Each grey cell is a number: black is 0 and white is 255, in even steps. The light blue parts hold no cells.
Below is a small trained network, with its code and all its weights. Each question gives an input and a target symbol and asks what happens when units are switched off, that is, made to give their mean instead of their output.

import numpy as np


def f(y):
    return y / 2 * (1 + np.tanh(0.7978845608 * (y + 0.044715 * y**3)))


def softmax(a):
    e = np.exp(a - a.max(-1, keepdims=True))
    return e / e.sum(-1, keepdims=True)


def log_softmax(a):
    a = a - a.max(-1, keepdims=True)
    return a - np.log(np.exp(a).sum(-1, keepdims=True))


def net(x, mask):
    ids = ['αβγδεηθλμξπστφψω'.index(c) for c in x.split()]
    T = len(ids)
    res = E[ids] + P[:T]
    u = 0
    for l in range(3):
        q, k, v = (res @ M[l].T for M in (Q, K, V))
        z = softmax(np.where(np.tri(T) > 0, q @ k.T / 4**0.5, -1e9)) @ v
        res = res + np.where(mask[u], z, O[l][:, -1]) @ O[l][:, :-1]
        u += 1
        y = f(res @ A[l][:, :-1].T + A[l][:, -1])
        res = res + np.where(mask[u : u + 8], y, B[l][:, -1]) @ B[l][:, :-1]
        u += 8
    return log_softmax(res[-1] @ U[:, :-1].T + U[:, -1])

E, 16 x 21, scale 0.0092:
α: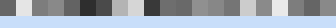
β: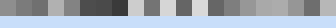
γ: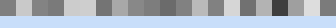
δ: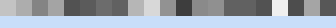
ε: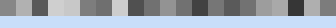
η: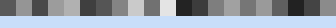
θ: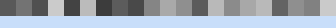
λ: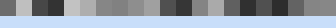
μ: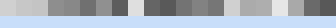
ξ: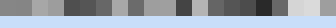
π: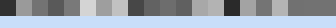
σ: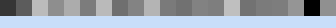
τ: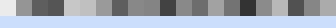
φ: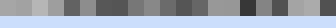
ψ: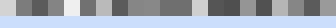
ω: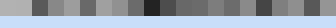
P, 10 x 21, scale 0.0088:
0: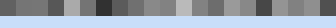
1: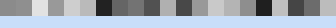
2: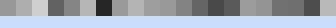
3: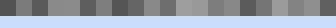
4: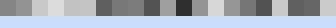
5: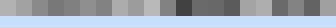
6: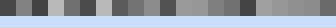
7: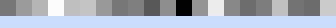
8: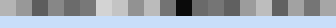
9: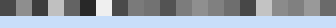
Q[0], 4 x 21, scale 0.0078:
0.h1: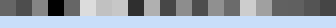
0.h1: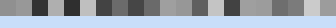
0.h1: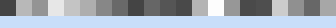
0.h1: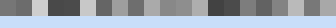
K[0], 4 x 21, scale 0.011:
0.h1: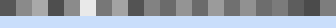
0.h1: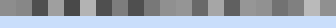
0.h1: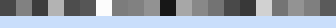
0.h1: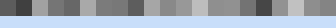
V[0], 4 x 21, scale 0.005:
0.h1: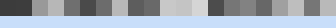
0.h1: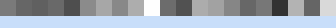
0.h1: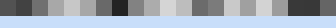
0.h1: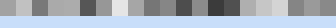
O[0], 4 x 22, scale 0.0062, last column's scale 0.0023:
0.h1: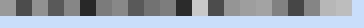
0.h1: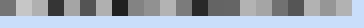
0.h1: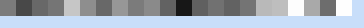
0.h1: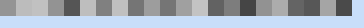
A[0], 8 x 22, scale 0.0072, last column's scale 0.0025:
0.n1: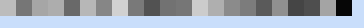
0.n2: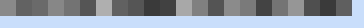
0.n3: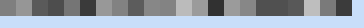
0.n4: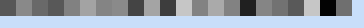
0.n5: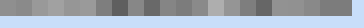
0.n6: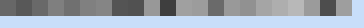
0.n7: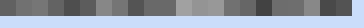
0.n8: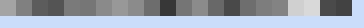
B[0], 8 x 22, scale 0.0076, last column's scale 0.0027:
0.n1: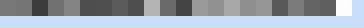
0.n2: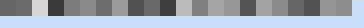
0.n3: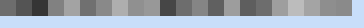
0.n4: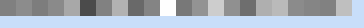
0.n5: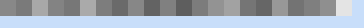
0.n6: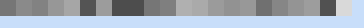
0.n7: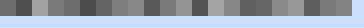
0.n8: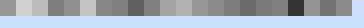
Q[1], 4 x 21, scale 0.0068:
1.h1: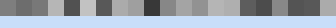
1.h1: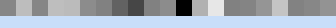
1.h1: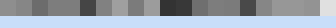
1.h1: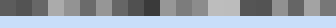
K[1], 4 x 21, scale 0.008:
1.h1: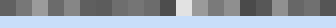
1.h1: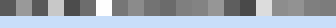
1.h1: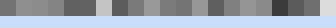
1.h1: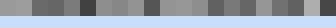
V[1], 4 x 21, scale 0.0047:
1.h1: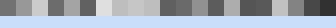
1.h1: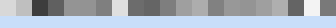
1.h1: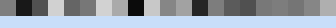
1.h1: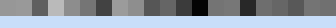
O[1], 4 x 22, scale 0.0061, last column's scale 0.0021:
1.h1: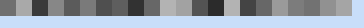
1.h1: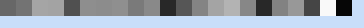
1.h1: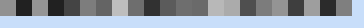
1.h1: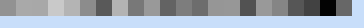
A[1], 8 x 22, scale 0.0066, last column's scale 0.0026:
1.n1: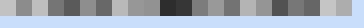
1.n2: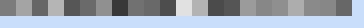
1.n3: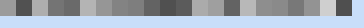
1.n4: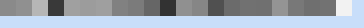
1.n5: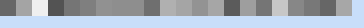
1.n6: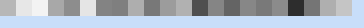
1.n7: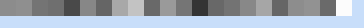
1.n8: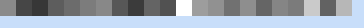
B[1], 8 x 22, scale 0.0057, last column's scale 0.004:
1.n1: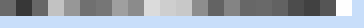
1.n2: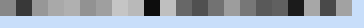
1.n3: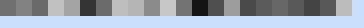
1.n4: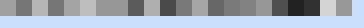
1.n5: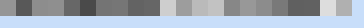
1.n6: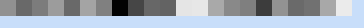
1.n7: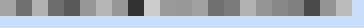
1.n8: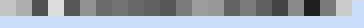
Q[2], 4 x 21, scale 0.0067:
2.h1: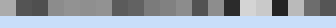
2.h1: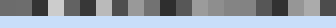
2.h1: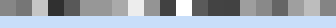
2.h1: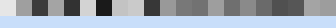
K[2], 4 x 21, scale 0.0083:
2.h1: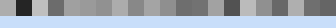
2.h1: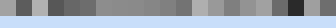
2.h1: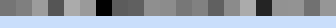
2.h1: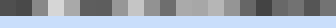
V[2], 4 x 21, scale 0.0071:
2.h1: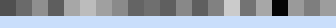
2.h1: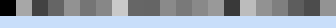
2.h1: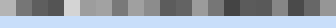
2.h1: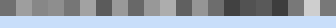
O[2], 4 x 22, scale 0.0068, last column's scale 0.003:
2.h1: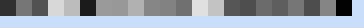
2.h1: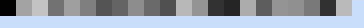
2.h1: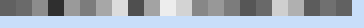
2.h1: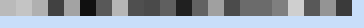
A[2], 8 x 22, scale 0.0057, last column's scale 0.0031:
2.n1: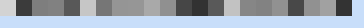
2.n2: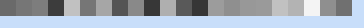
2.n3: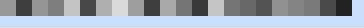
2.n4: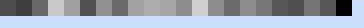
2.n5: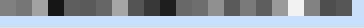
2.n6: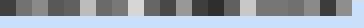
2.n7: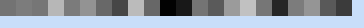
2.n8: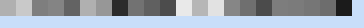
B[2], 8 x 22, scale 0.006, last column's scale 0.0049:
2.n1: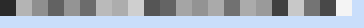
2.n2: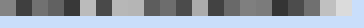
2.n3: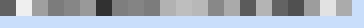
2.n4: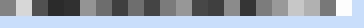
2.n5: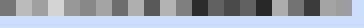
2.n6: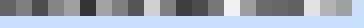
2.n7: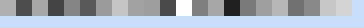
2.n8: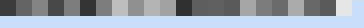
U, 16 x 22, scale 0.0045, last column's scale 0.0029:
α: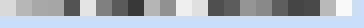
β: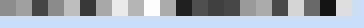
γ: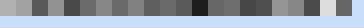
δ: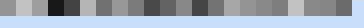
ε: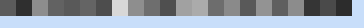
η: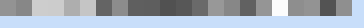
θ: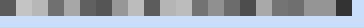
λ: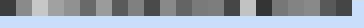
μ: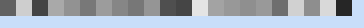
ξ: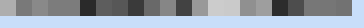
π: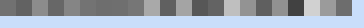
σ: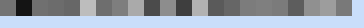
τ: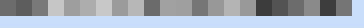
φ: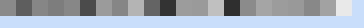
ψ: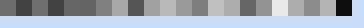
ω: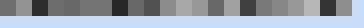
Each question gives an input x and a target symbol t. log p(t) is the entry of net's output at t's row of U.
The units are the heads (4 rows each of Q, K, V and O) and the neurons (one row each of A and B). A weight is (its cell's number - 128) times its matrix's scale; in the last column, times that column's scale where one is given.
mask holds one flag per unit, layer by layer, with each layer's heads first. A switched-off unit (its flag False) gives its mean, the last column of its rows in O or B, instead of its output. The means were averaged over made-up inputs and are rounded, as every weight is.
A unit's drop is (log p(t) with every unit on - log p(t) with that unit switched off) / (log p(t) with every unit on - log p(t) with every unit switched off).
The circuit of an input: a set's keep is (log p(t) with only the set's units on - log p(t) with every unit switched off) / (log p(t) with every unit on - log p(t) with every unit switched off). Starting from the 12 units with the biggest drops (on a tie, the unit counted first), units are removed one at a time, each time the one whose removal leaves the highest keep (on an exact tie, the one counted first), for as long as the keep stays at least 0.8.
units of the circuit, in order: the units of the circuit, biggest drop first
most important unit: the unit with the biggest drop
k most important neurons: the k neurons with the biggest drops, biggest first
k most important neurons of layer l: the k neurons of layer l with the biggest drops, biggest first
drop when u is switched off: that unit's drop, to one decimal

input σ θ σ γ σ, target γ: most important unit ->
1.h1
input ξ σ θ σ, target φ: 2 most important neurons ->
1.n7; 0.n6
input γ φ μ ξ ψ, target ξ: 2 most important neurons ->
0.n1; 0.n3
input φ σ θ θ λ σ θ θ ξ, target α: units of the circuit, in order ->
0.n8; 0.n1; 1.n6
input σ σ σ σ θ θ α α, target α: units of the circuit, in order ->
0.h1; 2.h1
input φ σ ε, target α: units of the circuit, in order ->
1.n6; 1.h1
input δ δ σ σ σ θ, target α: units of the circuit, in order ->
0.h1; 0.n1; 1.n7; 1.n6
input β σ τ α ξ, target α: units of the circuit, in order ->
0.h1; 2.h1
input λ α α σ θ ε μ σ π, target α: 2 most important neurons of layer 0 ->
0.n6; 0.n3
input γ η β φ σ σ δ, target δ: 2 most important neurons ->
2.n1; 0.n4
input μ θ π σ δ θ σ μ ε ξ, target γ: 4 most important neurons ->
0.n3; 2.n5; 1.n8; 1.n1
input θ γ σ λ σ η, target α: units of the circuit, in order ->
0.h1; 1.n6; 1.n7; 0.n1
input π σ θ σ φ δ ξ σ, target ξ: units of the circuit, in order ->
0.h1; 2.h1; 0.n1
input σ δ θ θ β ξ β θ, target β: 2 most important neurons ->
1.n3; 2.n1
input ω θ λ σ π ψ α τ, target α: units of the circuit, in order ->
0.h1
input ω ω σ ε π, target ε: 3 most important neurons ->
0.n1; 1.n1; 0.n4
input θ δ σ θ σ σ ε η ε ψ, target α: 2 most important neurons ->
1.n4; 2.n1
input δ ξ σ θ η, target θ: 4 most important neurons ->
2.n3; 1.n3; 0.n6; 1.n1
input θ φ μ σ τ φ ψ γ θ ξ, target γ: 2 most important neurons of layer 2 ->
2.n5; 2.n1
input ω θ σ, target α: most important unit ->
0.n1
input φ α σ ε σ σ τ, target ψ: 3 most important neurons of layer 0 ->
0.n4; 0.n8; 0.n1
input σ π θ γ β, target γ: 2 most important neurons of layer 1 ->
1.n3; 1.n1
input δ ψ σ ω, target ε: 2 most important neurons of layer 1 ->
1.n8; 1.n4
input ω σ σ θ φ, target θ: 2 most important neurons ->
2.n3; 1.n3
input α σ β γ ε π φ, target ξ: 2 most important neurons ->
0.n4; 1.n5
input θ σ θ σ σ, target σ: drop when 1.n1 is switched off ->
0.1
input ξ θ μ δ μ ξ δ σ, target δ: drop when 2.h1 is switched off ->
1.0
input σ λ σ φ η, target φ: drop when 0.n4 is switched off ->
0.7
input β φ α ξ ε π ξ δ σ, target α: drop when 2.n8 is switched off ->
0.1
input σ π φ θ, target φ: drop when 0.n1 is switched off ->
0.0
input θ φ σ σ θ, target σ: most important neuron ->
2.n2
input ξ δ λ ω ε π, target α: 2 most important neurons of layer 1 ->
1.n1; 1.n6
